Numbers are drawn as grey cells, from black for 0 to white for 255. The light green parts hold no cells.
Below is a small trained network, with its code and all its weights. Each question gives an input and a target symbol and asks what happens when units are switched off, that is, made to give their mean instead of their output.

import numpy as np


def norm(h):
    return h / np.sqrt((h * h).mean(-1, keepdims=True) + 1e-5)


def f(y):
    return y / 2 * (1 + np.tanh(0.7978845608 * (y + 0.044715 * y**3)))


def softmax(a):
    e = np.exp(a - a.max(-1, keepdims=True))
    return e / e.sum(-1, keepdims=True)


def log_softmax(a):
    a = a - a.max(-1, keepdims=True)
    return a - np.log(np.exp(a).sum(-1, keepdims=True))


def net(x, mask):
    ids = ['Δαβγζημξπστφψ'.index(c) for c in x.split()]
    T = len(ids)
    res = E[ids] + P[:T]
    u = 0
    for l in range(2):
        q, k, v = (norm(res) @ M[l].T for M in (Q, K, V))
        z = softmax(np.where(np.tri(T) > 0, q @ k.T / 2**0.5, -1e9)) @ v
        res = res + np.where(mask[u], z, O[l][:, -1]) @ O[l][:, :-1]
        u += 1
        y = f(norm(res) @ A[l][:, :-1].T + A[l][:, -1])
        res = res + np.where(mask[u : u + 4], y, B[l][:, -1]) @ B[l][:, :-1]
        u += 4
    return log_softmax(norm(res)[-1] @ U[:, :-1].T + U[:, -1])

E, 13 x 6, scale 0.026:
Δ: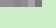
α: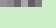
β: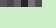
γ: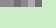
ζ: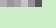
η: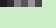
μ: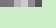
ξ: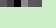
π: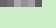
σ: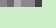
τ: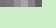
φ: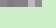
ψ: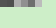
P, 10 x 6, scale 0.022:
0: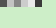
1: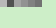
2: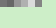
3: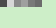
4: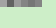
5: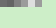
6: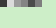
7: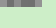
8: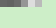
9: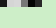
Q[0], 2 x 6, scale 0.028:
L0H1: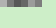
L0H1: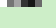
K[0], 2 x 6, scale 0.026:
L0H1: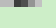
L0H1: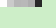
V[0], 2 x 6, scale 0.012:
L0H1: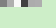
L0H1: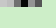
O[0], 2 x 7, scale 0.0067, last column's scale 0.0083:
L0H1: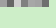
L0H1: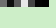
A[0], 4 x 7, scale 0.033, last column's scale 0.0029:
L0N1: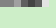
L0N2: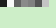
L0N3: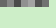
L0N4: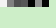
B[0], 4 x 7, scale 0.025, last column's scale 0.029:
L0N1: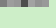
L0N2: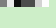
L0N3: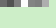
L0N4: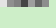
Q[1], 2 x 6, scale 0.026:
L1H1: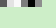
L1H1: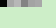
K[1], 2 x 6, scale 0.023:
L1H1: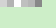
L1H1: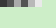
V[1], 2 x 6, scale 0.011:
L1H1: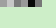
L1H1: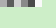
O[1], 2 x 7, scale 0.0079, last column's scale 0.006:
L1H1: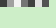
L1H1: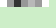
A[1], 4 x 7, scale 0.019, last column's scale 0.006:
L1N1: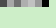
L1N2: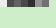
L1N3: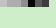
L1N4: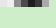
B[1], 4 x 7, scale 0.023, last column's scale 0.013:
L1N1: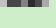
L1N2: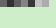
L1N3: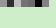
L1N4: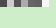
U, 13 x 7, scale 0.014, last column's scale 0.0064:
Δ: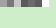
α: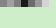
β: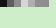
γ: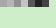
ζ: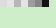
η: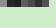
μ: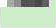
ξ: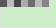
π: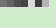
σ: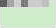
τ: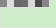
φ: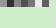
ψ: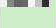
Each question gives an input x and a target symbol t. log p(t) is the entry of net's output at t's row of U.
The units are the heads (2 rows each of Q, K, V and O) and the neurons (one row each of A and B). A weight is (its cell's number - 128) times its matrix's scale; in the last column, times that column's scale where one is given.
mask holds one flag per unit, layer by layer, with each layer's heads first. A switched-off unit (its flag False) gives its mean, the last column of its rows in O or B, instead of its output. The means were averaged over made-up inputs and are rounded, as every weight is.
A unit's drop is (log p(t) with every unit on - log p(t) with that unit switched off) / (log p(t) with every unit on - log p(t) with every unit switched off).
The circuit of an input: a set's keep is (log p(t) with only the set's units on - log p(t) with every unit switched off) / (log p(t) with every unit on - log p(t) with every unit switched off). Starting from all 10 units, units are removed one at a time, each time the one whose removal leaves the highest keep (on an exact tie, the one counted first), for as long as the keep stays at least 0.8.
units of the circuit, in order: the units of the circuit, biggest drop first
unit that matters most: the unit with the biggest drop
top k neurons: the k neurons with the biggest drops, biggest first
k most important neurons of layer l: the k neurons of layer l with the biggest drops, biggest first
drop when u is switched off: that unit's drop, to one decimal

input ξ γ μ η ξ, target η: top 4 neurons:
[L0N4; L0N2; L1N2; L1N3]
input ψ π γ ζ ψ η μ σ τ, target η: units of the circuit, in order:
[L0N2; L1N1]
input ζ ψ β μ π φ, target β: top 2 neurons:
[L0N2; L0N3]
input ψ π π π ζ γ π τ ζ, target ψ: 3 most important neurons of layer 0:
[L0N2; L0N3; L0N4]
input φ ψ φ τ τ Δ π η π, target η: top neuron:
[L0N2]
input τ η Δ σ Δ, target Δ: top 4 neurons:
[L0N2; L0N3; L0N1; L1N3]
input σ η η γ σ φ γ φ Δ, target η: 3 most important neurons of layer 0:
[L0N2; L0N4; L0N1]
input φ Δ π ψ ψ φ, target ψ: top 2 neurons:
[L0N2; L0N3]
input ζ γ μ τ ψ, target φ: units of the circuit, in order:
[L0N2; L1N4]
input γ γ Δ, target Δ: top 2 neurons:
[L0N2; L1N4]
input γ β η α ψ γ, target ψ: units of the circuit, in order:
[L0N2; L1N4]
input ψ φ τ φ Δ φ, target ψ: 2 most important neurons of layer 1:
[L1N4; L1N2]
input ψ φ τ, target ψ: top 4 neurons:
[L0N2; L0N3; L1N4; L1N2]
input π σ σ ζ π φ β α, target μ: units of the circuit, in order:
[L0N4]
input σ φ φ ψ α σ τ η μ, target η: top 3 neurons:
[L0N2; L1N1; L1N4]
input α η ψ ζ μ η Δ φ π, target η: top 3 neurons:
[L0N2; L1N1; L0N1]
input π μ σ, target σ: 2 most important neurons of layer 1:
[L1N4; L1N2]
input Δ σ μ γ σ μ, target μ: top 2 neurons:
[L1N1; L0N2]
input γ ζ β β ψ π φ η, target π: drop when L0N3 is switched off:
0.1
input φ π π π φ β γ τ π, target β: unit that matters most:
L0H1
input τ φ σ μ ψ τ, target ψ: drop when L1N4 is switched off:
0.2
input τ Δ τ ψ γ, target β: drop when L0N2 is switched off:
0.8
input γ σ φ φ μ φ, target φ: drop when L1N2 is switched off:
-0.1
